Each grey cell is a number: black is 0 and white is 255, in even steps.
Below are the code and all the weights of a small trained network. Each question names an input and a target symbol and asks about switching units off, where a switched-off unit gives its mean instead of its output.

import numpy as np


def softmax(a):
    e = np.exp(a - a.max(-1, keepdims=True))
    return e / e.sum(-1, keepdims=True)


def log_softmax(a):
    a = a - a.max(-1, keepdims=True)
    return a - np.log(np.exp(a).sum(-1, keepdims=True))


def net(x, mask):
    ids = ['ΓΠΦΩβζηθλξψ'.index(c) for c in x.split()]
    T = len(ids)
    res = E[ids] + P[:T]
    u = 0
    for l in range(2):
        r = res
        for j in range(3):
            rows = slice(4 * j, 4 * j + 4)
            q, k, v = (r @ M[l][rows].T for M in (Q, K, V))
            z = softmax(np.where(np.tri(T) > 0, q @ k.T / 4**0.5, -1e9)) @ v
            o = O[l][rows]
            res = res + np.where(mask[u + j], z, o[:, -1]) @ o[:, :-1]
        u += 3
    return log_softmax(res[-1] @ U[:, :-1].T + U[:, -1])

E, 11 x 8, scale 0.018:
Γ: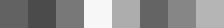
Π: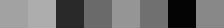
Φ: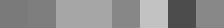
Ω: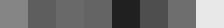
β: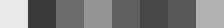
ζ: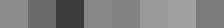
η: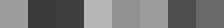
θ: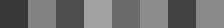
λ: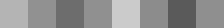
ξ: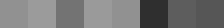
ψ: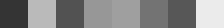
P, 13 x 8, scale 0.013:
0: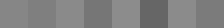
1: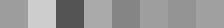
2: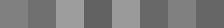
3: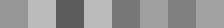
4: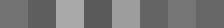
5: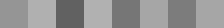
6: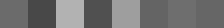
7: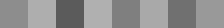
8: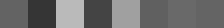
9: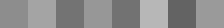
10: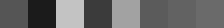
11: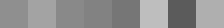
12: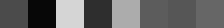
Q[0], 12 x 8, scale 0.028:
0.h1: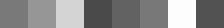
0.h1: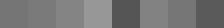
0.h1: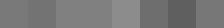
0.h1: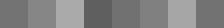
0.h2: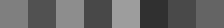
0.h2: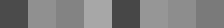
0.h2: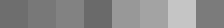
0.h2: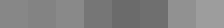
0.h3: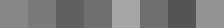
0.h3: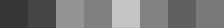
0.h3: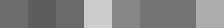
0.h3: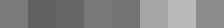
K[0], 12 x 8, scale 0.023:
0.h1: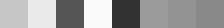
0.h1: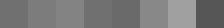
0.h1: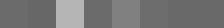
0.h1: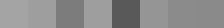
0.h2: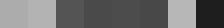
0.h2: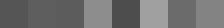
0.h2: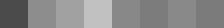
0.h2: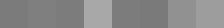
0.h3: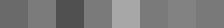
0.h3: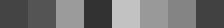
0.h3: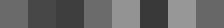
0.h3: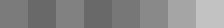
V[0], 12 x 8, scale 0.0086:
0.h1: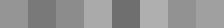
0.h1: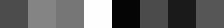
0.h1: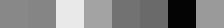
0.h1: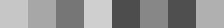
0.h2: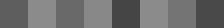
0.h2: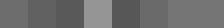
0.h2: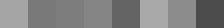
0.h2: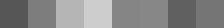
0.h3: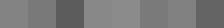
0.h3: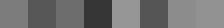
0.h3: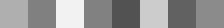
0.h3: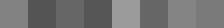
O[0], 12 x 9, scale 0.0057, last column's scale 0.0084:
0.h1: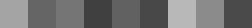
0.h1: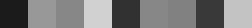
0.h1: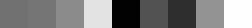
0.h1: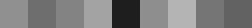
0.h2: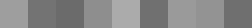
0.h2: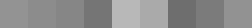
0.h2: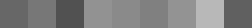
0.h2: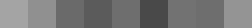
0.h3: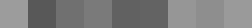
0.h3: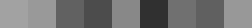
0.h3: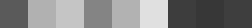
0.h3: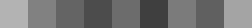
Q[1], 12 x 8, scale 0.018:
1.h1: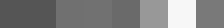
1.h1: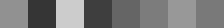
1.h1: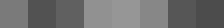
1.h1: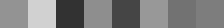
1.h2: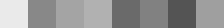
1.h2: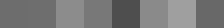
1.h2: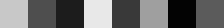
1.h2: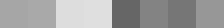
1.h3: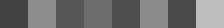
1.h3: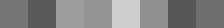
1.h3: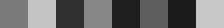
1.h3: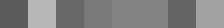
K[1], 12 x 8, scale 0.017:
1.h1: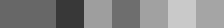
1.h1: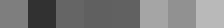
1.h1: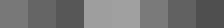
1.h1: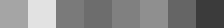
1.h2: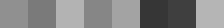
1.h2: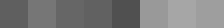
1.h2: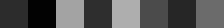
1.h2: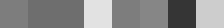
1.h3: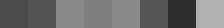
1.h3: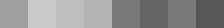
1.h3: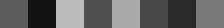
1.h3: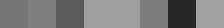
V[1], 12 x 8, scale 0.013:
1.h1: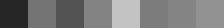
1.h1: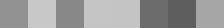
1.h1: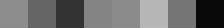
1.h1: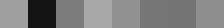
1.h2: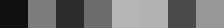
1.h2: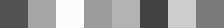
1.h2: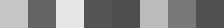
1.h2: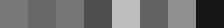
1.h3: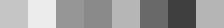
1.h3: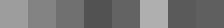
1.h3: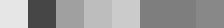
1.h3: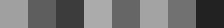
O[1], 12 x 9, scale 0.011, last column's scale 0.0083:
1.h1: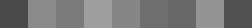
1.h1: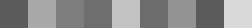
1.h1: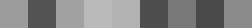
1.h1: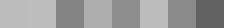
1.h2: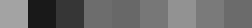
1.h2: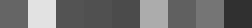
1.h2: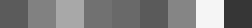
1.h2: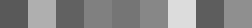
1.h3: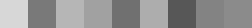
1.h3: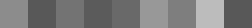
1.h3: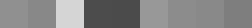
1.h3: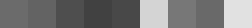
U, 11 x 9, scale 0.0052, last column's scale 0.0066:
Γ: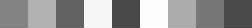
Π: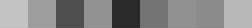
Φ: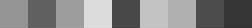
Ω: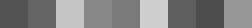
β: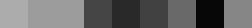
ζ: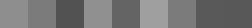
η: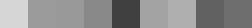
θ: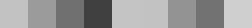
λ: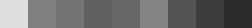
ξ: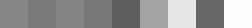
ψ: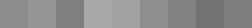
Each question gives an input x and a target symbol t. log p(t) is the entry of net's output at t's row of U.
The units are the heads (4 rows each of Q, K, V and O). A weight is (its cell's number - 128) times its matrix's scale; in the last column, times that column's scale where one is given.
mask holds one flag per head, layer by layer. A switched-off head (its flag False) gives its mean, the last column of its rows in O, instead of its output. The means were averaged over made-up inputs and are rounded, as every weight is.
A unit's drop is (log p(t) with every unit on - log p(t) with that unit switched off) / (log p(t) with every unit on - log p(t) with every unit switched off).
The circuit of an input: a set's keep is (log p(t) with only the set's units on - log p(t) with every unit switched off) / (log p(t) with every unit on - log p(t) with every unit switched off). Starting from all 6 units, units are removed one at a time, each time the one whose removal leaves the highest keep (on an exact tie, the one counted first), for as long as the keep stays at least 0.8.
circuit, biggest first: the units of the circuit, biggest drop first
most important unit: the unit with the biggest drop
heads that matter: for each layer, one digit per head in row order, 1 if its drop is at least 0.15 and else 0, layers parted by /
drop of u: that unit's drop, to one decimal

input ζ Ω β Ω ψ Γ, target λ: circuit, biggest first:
[1.h2]
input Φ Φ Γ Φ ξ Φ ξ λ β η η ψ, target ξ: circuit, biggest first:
[1.h2, 1.h3]
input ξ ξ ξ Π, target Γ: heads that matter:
001 / 010
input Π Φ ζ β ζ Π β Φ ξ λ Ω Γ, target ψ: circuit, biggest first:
[1.h3, 1.h2]
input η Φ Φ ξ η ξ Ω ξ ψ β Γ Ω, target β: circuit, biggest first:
[1.h3, 1.h2]
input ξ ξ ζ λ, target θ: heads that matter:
100 / 000
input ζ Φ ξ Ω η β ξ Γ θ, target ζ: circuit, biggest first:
[1.h3, 1.h2, 0.h1]
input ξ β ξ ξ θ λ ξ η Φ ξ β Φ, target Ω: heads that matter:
000 / 011
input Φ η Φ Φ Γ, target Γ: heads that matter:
000 / 100
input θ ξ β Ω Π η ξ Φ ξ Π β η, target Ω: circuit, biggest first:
[1.h2, 1.h3]
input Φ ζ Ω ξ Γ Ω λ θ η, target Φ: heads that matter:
000 / 110
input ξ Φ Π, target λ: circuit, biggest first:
[1.h3, 1.h2]
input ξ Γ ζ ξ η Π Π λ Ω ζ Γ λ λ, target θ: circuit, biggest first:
[0.h1, 1.h1]
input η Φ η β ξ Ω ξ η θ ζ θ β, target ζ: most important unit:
1.h3
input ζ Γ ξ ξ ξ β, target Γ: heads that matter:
001 / 010
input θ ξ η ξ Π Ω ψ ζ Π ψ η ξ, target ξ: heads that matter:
000 / 011
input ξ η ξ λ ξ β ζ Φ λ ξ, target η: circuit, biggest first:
[1.h3, 0.h1]
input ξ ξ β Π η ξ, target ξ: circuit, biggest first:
[1.h3, 1.h2, 0.h1]
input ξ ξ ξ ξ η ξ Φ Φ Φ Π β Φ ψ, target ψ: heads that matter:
001 / 001
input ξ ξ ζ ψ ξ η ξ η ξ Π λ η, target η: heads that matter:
101 / 001
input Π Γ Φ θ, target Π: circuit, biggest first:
[0.h3, 1.h2]
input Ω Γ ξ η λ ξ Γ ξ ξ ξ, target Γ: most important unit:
0.h1
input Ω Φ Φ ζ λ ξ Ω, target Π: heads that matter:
000 / 101
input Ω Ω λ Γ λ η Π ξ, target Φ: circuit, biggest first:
[1.h2, 0.h3]
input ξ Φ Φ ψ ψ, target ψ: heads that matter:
000 / 001
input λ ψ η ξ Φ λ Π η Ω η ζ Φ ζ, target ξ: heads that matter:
101 / 011
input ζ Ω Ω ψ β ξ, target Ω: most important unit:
1.h2
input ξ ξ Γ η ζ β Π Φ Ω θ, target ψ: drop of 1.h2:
0.2
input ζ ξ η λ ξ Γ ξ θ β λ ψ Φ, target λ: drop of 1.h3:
0.0
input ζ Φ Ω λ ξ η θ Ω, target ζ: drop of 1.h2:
0.4
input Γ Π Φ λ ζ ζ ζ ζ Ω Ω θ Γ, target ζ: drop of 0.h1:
0.2
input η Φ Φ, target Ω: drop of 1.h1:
0.1
